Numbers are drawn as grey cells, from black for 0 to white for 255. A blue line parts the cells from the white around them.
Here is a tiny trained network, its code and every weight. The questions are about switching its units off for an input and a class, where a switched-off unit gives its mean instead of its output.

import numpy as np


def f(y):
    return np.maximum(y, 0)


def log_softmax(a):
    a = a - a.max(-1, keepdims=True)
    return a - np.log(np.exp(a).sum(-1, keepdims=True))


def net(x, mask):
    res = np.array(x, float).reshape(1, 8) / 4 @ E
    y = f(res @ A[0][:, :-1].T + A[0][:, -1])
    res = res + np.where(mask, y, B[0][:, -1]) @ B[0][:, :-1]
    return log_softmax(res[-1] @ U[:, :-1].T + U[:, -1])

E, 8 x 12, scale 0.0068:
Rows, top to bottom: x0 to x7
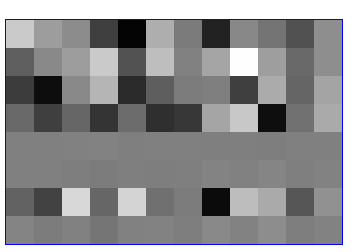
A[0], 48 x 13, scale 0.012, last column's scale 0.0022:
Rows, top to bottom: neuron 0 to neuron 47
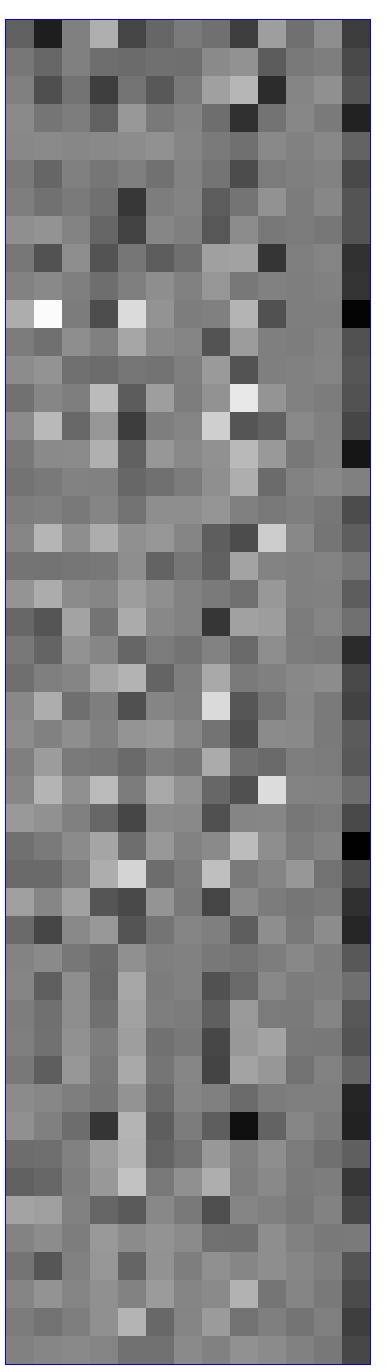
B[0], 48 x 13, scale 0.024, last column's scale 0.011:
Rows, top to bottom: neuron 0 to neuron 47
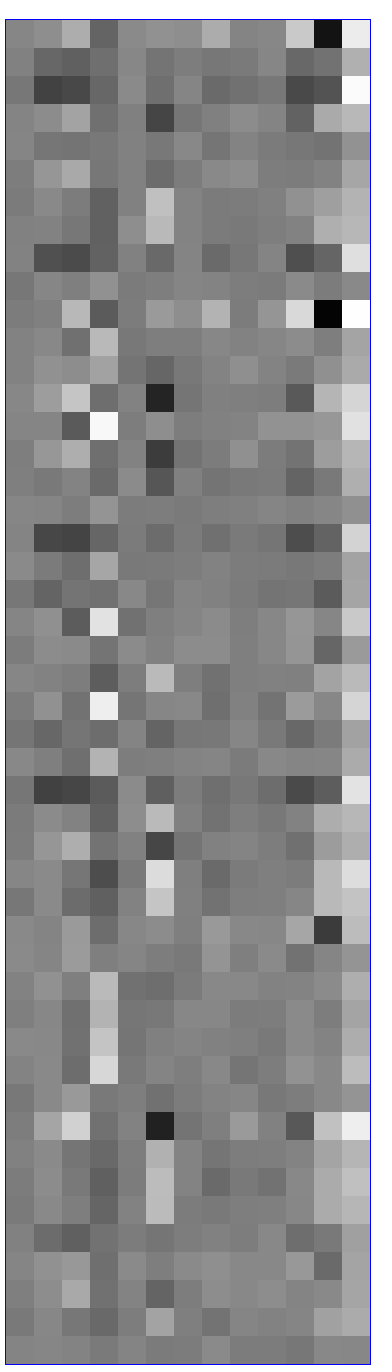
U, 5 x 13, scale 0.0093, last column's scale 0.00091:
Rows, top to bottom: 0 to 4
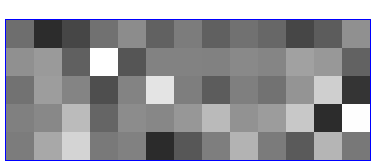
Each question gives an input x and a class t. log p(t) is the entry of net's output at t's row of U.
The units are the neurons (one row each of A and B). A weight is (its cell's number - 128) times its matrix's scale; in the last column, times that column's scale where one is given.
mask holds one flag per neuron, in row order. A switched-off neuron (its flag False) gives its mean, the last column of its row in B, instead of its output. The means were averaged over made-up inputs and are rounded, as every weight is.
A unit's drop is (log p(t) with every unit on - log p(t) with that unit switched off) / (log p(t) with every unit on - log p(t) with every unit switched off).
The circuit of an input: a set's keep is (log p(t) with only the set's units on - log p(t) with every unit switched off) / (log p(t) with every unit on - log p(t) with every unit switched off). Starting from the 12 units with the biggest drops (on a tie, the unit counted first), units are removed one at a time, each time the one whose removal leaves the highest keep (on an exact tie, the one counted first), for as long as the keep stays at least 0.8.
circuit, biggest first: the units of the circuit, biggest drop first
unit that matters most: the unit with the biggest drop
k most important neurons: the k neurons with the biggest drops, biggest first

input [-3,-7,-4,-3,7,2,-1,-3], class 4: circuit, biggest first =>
neuron 39
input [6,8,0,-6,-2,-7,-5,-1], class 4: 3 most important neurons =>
neuron 13; neuron 15; neuron 2
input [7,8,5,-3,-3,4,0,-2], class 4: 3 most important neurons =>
neuron 13; neuron 15; neuron 29
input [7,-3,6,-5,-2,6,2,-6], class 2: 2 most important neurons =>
neuron 10; neuron 31
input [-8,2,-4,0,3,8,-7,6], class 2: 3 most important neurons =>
neuron 30; neuron 23; neuron 41
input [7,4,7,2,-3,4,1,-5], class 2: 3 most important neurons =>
neuron 10; neuron 31; neuron 6
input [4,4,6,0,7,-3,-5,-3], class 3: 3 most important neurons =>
neuron 0; neuron 32; neuron 21
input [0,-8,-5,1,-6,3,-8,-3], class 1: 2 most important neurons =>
neuron 14; neuron 24
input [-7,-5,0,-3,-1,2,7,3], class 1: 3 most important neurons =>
neuron 21; neuron 37; neuron 34
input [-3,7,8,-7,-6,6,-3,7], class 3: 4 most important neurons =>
neuron 0; neuron 32; neuron 2; neuron 44
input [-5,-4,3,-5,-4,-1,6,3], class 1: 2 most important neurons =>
neuron 21; neuron 2
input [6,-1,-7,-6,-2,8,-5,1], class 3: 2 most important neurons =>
neuron 10; neuron 2
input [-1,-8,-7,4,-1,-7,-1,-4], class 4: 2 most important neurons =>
neuron 39; neuron 0
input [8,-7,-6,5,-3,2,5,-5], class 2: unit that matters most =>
neuron 31
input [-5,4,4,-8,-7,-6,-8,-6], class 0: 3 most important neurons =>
neuron 27; neuron 18; neuron 21
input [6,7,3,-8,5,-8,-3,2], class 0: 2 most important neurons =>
neuron 27; neuron 18
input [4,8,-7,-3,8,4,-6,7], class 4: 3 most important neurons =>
neuron 13; neuron 0; neuron 15
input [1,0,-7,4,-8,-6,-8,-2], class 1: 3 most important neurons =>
neuron 14; neuron 24; neuron 0
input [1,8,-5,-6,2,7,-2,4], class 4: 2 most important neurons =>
neuron 13; neuron 15
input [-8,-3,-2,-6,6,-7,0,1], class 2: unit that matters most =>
neuron 30
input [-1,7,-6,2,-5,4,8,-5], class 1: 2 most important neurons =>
neuron 21; neuron 37
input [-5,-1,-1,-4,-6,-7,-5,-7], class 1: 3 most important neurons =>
neuron 14; neuron 24; neuron 2
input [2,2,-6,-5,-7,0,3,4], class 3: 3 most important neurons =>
neuron 10; neuron 2; neuron 8
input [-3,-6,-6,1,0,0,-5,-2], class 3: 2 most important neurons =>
neuron 10; neuron 13
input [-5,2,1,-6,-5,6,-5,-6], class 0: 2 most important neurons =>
neuron 27; neuron 18
